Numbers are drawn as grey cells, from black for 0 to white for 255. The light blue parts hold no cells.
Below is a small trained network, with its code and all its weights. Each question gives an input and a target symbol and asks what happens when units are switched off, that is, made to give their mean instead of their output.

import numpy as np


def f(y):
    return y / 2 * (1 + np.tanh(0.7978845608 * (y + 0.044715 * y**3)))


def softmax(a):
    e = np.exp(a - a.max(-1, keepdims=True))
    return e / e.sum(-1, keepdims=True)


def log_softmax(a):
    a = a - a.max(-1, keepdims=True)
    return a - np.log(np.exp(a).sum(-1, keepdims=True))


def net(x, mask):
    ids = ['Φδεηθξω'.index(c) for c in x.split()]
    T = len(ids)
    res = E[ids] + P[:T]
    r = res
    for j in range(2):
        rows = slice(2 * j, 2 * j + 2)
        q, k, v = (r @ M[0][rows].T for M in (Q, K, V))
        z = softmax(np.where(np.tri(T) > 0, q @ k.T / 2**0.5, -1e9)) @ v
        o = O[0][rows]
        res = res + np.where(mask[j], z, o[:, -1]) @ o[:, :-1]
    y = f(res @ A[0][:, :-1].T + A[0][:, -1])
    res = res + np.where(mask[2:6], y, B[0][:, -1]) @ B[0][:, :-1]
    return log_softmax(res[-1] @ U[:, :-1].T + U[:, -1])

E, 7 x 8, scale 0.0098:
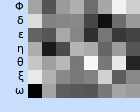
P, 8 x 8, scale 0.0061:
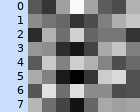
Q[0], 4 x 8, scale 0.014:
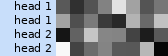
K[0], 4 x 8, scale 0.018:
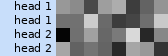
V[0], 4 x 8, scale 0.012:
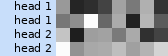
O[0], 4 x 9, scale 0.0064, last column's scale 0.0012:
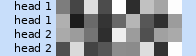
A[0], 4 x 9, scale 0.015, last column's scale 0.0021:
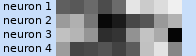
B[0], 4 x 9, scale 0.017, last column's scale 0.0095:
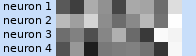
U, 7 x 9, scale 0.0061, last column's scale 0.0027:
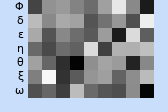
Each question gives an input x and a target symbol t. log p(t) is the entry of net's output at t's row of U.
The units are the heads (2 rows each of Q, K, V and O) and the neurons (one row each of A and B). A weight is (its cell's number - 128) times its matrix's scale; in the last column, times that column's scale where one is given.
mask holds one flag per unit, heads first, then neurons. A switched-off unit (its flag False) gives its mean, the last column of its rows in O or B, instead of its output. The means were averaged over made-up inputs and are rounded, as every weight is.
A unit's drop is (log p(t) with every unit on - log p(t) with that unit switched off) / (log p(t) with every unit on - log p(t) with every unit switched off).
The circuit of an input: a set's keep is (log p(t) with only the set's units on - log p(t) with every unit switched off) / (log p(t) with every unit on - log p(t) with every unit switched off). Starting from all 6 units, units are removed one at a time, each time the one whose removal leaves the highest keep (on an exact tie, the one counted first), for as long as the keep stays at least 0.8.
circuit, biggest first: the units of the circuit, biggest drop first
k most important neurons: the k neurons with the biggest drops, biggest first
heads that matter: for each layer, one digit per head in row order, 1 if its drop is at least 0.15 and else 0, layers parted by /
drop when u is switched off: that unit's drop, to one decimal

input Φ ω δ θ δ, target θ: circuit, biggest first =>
[head 1; neuron 3]
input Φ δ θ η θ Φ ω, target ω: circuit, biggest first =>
[head 2]
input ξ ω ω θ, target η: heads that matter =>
10
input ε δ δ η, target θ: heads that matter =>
00
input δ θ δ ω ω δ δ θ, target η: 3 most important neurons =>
[neuron 4; neuron 2; neuron 3]
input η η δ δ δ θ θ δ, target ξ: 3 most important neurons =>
[neuron 3; neuron 4; neuron 1]
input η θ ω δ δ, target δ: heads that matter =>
00
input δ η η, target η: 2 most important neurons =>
[neuron 4; neuron 2]
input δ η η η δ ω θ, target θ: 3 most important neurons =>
[neuron 3; neuron 2; neuron 1]
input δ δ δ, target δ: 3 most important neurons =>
[neuron 3; neuron 2; neuron 4]
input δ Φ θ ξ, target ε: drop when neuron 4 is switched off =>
0.2
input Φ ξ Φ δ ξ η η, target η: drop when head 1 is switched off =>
0.7
